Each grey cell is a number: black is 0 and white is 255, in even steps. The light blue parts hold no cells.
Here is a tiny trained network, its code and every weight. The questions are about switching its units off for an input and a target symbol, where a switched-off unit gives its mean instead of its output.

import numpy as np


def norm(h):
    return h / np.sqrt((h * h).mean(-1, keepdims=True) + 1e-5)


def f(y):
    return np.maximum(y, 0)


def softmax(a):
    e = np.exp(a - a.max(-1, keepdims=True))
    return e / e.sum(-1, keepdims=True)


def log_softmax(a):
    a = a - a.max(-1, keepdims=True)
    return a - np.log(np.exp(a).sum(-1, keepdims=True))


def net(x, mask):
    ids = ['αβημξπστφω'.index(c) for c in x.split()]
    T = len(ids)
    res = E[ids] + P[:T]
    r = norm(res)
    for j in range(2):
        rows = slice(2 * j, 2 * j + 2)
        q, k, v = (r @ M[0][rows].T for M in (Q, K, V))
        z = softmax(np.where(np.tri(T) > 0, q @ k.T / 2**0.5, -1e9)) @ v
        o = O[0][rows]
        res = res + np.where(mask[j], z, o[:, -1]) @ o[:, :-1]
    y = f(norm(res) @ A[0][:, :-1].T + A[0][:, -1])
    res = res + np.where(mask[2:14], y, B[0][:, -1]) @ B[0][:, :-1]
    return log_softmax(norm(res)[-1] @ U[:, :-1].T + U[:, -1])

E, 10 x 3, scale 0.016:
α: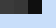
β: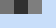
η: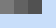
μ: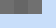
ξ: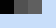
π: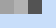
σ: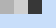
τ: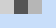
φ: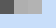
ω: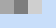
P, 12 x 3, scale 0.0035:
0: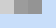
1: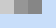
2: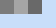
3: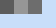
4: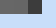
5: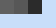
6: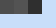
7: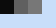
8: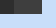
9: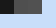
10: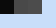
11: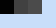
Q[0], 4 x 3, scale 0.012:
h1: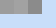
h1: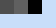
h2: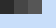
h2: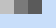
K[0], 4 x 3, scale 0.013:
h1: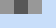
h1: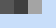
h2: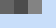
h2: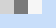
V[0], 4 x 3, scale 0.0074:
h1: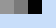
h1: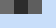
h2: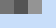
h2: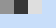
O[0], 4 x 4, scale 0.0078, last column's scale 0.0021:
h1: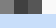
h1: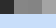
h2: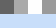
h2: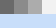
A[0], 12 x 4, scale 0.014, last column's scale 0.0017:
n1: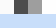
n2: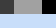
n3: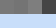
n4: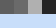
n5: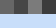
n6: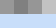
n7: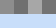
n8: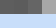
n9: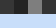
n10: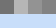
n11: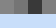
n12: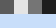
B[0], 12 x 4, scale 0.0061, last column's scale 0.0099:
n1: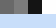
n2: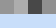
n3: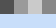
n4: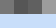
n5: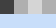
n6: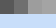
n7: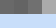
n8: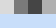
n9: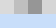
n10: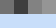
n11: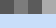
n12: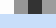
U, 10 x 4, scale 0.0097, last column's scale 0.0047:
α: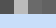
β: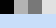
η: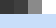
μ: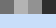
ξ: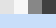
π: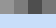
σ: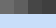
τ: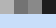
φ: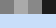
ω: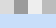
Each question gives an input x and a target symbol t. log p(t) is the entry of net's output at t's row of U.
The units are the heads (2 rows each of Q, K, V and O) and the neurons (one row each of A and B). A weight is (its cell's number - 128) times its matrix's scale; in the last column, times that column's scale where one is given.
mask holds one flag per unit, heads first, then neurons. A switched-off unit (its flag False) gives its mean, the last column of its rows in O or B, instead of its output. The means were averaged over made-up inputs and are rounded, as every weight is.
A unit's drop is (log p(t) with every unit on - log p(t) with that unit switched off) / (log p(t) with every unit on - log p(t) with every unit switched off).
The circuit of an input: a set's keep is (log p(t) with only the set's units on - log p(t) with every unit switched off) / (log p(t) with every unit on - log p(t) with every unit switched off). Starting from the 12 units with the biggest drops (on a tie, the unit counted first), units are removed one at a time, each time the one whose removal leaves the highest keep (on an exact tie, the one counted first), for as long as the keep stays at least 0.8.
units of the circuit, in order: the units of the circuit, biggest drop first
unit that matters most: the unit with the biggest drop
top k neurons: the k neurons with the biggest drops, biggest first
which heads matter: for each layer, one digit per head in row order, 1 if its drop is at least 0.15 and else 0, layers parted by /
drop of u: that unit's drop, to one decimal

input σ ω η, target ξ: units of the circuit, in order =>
n9; n1; h2
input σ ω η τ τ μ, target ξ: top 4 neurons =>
n9; n1; n8; n5
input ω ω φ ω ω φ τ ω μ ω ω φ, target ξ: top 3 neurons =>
n12; n1; n2
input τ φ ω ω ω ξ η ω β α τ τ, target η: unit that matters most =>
n9
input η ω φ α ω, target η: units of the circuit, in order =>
n9; n8
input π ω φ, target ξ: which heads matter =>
00
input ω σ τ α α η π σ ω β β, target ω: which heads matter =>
00
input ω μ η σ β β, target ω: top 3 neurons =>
n9; n1; n5
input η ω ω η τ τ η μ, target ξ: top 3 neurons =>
n9; n1; n8
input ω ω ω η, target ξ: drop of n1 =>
0.2
